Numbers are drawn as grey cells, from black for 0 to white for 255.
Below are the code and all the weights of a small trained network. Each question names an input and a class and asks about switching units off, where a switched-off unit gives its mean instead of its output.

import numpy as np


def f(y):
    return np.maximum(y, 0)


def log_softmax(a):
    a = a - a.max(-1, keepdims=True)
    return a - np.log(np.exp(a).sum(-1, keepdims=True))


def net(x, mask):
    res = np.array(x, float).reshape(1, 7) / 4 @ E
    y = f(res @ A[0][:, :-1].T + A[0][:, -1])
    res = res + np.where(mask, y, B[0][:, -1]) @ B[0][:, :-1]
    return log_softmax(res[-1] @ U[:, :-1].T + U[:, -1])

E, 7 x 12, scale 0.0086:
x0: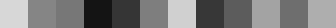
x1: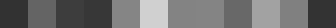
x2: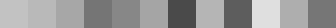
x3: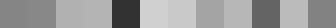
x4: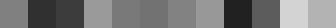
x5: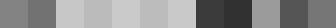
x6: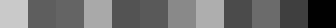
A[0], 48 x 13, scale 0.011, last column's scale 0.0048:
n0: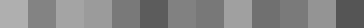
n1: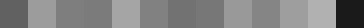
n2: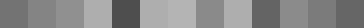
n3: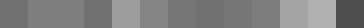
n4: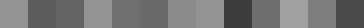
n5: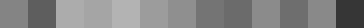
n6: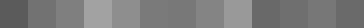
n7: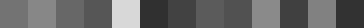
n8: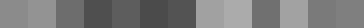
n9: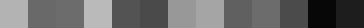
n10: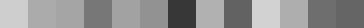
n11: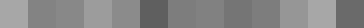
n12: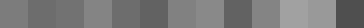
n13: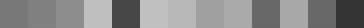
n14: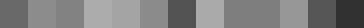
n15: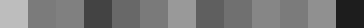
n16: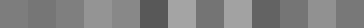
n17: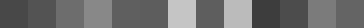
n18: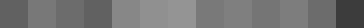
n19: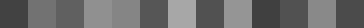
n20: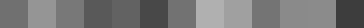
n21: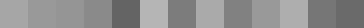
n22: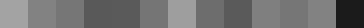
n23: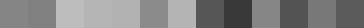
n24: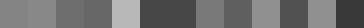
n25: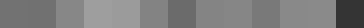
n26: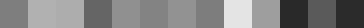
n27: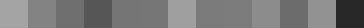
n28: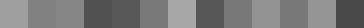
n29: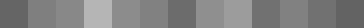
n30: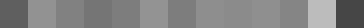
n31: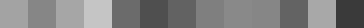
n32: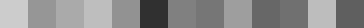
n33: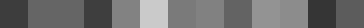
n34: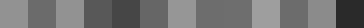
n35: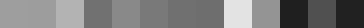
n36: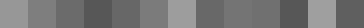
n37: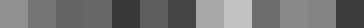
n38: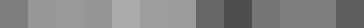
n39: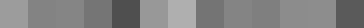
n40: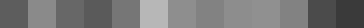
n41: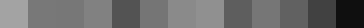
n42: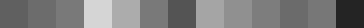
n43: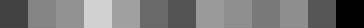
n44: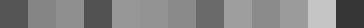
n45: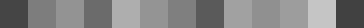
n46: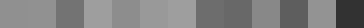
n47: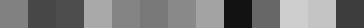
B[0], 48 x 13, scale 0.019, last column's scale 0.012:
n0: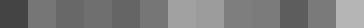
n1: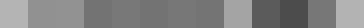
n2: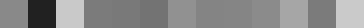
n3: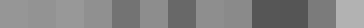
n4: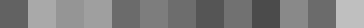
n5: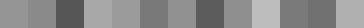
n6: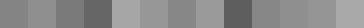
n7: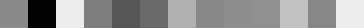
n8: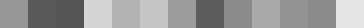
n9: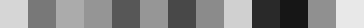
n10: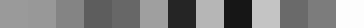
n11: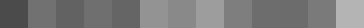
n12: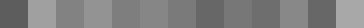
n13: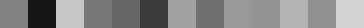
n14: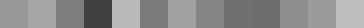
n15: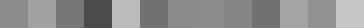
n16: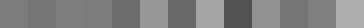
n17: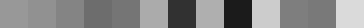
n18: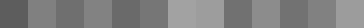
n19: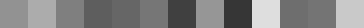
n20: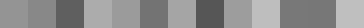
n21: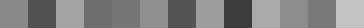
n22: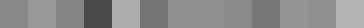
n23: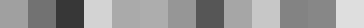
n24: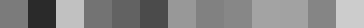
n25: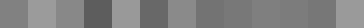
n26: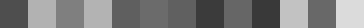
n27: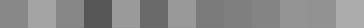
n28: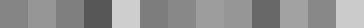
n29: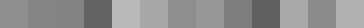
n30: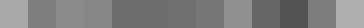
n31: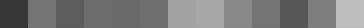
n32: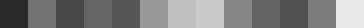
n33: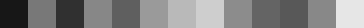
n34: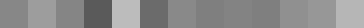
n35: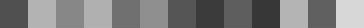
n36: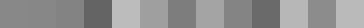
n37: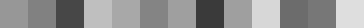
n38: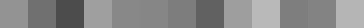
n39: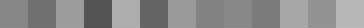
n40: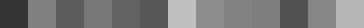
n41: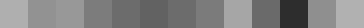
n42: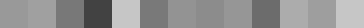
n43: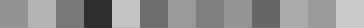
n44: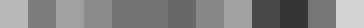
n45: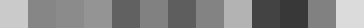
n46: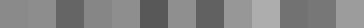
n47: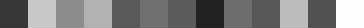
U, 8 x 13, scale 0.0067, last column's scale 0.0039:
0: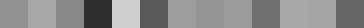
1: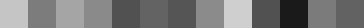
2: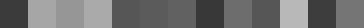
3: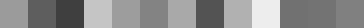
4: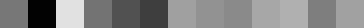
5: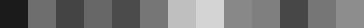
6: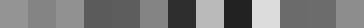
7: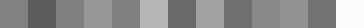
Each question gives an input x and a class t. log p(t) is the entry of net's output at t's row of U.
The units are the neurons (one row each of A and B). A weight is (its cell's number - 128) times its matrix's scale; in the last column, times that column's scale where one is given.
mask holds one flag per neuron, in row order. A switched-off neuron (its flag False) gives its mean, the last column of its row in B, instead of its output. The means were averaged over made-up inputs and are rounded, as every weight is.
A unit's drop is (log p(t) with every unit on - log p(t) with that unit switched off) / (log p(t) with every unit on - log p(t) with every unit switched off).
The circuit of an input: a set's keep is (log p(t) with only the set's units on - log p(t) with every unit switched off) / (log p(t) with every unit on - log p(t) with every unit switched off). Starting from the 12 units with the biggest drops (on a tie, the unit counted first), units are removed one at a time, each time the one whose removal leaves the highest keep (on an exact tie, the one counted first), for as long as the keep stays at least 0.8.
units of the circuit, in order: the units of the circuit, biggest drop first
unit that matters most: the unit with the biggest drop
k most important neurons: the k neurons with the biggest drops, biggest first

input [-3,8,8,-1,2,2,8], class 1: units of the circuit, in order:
(n9)
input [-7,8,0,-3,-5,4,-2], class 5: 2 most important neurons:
(n33, n40)
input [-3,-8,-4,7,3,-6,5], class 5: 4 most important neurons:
(n32, n7, n31, n0)
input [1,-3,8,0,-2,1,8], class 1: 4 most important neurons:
(n9, n41, n17, n19)
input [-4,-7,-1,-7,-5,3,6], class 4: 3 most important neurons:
(n7, n24, n33)
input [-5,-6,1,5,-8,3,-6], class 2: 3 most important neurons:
(n26, n35, n9)
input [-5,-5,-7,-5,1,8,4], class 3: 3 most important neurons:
(n23, n10, n5)
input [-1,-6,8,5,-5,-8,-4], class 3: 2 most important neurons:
(n37, n8)
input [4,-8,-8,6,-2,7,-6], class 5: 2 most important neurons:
(n32, n10)
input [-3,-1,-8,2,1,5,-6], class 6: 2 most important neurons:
(n17, n19)
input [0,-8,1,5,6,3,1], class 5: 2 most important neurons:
(n32, n31)
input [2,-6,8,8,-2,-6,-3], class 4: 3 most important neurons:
(n13, n2, n17)
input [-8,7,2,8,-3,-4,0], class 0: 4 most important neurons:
(n43, n14, n7, n42)
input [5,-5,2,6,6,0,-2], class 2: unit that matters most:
n47
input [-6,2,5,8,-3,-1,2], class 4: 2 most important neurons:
(n13, n2)
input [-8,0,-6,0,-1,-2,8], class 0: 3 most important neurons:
(n43, n42, n14)
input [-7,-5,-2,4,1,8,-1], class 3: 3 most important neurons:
(n23, n5, n38)
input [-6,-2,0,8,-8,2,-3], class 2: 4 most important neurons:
(n26, n35, n7, n24)
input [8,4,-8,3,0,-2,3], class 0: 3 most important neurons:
(n10, n28, n36)
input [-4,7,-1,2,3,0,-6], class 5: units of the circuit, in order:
(n33)
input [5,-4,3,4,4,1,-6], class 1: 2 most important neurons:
(n44, n45)
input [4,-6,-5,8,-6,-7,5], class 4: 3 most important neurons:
(n13, n2, n23)
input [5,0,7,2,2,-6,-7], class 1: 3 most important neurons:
(n44, n17, n45)
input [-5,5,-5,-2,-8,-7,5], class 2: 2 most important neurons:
(n35, n26)
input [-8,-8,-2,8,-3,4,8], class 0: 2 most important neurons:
(n43, n42)
